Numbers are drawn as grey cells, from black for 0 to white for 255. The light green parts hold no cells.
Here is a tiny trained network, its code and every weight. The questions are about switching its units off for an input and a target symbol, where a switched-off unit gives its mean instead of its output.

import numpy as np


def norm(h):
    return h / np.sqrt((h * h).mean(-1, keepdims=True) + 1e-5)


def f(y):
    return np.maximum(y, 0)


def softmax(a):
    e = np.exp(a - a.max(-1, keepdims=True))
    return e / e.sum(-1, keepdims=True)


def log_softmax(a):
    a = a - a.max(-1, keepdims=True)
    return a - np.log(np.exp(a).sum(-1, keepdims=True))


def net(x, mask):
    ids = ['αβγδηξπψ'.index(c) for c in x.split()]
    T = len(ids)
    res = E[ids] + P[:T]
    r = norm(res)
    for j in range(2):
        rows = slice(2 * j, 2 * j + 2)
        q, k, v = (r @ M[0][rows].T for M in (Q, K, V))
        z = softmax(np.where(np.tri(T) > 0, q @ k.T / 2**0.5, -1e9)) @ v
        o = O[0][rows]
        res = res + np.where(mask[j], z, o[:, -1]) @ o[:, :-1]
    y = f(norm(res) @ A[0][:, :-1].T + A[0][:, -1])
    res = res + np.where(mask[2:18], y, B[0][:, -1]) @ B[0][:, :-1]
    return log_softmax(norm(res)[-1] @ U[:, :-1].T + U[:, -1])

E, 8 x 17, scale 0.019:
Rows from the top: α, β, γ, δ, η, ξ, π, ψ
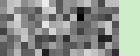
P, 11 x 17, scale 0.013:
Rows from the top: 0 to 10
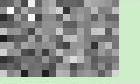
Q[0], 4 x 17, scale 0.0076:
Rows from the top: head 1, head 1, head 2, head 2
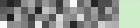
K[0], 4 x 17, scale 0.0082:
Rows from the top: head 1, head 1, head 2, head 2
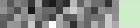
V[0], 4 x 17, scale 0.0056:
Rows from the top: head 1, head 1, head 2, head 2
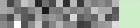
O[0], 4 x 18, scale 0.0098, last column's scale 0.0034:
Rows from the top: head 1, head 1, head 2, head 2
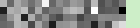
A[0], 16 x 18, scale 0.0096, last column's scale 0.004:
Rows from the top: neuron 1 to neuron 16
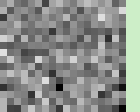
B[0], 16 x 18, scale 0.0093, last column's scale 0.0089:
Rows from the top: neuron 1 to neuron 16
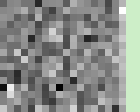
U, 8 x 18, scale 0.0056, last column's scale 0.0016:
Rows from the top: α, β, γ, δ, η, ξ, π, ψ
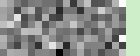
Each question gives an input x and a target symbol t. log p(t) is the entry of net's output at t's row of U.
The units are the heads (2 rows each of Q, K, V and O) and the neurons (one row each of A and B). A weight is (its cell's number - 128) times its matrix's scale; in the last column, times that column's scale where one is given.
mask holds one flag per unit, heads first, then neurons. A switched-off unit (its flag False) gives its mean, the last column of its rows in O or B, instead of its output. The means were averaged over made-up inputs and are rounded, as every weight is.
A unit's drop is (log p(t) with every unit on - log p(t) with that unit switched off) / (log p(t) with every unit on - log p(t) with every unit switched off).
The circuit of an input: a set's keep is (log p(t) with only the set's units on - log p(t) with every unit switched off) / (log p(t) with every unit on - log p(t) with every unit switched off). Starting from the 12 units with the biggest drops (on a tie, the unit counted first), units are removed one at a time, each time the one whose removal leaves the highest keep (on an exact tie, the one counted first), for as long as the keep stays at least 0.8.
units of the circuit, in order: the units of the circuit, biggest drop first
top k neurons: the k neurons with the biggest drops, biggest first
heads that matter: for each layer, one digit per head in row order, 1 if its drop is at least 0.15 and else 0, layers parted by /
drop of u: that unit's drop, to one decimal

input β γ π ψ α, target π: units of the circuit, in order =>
neuron 9
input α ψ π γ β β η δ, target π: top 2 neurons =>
neuron 9; neuron 1
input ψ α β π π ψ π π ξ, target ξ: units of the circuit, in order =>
neuron 16; head 2
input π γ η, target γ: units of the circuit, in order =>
head 1; head 2
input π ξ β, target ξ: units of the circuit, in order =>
neuron 16; head 1
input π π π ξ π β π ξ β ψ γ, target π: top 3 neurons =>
neuron 11; neuron 5; neuron 9
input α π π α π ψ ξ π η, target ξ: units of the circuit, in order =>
head 1; head 2; neuron 16
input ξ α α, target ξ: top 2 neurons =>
neuron 16; neuron 12
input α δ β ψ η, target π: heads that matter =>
00
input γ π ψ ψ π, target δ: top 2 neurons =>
neuron 14; neuron 15
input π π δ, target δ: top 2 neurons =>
neuron 3; neuron 10
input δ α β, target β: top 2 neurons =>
neuron 6; neuron 7
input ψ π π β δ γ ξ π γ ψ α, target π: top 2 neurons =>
neuron 11; neuron 9
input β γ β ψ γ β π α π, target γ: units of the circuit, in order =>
head 2
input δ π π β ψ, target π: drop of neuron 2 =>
0.1
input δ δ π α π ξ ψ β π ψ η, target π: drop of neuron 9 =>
-0.1
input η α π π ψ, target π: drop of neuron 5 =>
-0.1
